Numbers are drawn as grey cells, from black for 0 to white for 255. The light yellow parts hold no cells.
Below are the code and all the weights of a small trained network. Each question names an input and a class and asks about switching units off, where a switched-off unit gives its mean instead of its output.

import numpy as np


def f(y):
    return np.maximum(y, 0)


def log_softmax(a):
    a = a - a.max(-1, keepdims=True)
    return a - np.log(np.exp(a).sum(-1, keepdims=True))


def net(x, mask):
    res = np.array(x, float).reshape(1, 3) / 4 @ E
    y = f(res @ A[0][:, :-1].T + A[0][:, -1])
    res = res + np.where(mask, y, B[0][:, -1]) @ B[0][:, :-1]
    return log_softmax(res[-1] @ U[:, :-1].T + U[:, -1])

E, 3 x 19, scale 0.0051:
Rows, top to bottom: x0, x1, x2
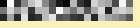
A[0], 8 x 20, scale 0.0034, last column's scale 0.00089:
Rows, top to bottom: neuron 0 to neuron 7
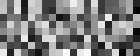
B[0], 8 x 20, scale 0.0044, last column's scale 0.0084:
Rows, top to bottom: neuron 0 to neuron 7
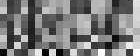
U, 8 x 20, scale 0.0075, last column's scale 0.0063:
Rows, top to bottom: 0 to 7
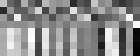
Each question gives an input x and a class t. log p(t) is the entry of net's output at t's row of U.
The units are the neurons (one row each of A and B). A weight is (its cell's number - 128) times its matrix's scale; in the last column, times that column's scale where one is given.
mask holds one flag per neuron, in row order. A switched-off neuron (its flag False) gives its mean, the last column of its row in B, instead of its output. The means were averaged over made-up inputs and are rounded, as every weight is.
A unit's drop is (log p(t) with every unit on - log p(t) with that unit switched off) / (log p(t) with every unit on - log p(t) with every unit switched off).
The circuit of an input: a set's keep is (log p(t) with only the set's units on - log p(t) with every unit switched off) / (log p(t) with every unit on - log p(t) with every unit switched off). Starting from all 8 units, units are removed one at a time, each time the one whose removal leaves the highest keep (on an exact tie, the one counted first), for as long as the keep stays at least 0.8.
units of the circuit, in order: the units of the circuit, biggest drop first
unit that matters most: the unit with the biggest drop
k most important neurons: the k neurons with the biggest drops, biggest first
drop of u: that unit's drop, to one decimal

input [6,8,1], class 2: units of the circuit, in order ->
(neuron 7; neuron 3)
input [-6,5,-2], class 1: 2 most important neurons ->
(neuron 7; neuron 6)
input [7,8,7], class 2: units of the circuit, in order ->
(neuron 3; neuron 7)
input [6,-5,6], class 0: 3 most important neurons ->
(neuron 5; neuron 7; neuron 3)
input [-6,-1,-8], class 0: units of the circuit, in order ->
(neuron 1)
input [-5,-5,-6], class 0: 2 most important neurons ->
(neuron 1; neuron 0)
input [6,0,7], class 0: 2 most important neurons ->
(neuron 5; neuron 7)
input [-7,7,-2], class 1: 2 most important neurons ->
(neuron 7; neuron 6)
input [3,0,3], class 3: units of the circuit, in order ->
(neuron 7; neuron 0)
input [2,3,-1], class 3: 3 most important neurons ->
(neuron 7; neuron 6; neuron 2)
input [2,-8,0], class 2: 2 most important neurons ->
(neuron 6; neuron 7)
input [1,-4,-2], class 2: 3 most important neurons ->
(neuron 7; neuron 6; neuron 5)
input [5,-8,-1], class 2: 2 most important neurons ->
(neuron 6; neuron 7)
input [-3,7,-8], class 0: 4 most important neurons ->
(neuron 1; neuron 0; neuron 6; neuron 2)
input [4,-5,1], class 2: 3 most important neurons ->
(neuron 7; neuron 6; neuron 2)
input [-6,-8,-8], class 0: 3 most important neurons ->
(neuron 1; neuron 0; neuron 3)
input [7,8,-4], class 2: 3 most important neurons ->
(neuron 7; neuron 3; neuron 4)
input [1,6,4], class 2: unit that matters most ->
neuron 3
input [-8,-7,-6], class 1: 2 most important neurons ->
(neuron 7; neuron 5)
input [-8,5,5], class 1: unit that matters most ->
neuron 7
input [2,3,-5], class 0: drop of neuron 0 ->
0.2
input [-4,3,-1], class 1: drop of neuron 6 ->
0.2
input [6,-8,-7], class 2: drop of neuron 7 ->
0.4
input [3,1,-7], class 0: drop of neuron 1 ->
0.1
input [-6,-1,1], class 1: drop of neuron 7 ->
0.7
